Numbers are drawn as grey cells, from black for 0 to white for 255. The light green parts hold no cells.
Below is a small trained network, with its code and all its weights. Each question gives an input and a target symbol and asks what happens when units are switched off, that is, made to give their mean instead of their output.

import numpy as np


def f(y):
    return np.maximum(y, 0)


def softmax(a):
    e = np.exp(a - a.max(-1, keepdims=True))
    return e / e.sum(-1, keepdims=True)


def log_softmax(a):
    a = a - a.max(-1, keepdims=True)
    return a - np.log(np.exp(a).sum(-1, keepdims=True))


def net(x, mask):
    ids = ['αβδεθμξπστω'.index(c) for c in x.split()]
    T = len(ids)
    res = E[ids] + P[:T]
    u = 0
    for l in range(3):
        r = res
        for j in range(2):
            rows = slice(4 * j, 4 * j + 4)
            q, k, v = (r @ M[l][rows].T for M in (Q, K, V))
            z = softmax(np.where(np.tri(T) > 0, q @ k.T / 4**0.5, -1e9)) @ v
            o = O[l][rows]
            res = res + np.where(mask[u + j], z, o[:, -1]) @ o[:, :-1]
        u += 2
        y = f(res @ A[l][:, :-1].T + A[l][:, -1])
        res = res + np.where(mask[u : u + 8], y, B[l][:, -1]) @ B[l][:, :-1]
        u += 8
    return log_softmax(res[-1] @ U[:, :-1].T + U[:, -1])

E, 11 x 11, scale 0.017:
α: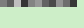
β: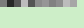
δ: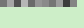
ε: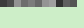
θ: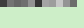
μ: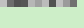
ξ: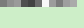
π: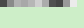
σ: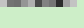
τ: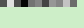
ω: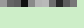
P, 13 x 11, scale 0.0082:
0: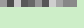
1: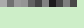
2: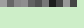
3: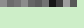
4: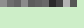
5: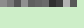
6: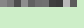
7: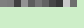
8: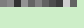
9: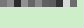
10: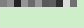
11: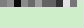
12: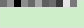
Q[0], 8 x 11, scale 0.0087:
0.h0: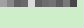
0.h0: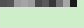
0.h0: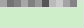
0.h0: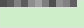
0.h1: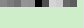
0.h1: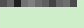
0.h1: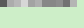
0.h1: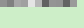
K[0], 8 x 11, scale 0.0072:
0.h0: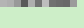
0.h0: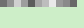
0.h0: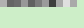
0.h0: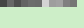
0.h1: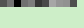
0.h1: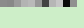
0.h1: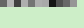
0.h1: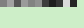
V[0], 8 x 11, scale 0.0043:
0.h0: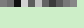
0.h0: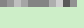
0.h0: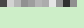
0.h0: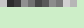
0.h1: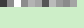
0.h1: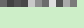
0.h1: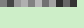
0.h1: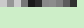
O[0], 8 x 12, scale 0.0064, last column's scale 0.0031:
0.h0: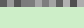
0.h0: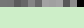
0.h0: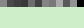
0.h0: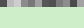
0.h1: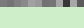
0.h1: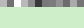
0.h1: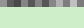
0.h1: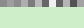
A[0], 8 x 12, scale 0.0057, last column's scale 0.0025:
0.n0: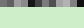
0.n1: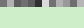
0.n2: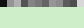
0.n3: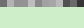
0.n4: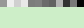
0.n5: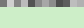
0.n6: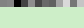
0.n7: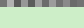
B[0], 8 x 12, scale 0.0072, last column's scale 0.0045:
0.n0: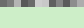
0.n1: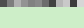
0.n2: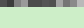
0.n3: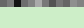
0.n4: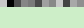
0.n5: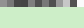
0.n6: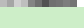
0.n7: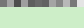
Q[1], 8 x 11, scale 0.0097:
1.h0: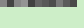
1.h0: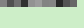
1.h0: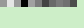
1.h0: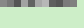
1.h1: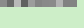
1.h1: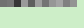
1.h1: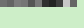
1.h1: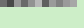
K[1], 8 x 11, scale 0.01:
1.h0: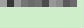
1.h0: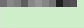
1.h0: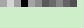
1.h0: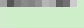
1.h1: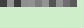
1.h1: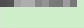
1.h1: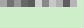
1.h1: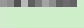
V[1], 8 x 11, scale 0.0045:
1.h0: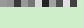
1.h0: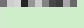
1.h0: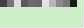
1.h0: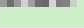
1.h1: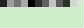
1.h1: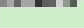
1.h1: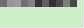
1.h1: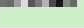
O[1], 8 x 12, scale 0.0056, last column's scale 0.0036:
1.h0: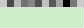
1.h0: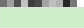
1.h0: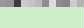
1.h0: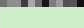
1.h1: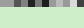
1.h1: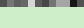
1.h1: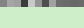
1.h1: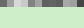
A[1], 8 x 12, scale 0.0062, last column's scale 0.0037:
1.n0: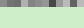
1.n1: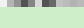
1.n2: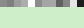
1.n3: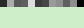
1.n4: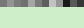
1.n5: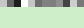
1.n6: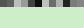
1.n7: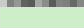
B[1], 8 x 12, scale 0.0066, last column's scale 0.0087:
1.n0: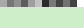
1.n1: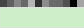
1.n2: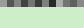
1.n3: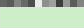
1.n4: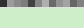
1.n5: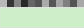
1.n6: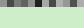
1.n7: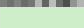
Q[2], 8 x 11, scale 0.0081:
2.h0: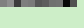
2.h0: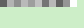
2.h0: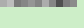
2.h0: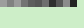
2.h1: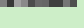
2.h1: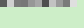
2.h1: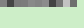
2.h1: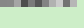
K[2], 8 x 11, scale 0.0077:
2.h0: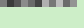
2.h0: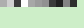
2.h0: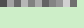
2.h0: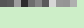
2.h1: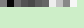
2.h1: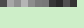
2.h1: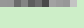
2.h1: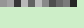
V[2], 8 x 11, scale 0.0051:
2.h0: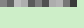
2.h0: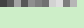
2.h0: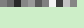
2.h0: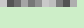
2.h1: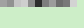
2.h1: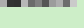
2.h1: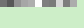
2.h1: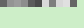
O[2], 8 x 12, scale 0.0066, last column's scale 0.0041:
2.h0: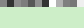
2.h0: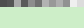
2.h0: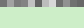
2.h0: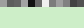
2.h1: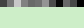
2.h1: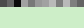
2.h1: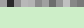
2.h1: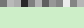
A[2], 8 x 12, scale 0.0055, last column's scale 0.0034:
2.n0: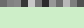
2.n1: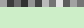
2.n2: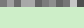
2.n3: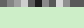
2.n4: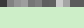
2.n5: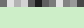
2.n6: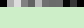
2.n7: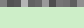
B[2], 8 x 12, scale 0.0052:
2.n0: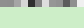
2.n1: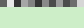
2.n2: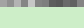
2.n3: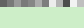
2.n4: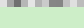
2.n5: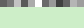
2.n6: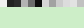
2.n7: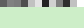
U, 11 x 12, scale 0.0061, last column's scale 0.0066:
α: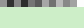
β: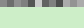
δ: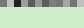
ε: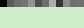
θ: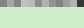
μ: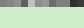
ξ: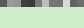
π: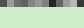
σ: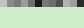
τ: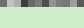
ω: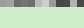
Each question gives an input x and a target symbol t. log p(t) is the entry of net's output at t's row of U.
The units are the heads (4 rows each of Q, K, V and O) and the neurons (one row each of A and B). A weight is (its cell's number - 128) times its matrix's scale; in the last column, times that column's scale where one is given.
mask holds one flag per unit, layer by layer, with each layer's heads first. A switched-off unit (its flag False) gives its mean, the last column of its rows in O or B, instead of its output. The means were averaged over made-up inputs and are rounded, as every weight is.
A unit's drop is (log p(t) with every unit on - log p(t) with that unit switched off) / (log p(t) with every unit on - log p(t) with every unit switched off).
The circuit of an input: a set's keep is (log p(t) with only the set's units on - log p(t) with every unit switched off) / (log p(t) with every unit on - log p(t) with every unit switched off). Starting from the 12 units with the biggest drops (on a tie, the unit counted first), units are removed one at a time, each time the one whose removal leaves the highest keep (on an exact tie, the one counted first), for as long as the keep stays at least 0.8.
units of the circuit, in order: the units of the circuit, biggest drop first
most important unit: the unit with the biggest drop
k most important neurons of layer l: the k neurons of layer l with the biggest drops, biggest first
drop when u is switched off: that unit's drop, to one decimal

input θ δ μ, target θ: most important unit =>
1.h0
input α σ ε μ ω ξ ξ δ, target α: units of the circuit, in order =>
[0.n4, 1.n5]
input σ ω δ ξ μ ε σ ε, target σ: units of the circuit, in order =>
[2.n6, 2.h1, 1.h1, 2.h0]
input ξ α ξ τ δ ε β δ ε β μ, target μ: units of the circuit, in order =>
[1.n1, 0.n6]
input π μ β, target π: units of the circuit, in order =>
[0.h1, 2.h0, 1.h0, 0.h0]
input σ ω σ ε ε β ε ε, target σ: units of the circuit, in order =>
[2.n6, 2.h1, 1.h1, 0.h0]
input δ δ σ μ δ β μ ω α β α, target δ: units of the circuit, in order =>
[2.h1, 1.h1, 0.h0]
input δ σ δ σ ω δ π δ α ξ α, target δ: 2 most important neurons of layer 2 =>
[2.n1, 2.n6]
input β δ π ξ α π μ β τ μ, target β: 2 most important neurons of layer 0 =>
[0.n5, 0.n0]
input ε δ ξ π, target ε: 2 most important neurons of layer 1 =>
[1.n1, 1.n6]
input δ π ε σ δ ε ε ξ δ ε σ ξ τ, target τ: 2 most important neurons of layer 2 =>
[2.n5, 2.n3]
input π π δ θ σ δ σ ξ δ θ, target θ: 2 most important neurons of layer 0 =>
[0.n6, 0.n1]
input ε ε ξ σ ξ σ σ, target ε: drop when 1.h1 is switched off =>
0.3
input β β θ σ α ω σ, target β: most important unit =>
0.h0
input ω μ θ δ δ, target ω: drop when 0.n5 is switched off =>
-0.1
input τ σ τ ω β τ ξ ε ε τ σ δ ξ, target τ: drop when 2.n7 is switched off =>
-0.1
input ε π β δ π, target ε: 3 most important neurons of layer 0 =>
[0.n5, 0.n1, 0.n2]
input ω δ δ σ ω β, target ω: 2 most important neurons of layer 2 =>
[2.n7, 2.n3]
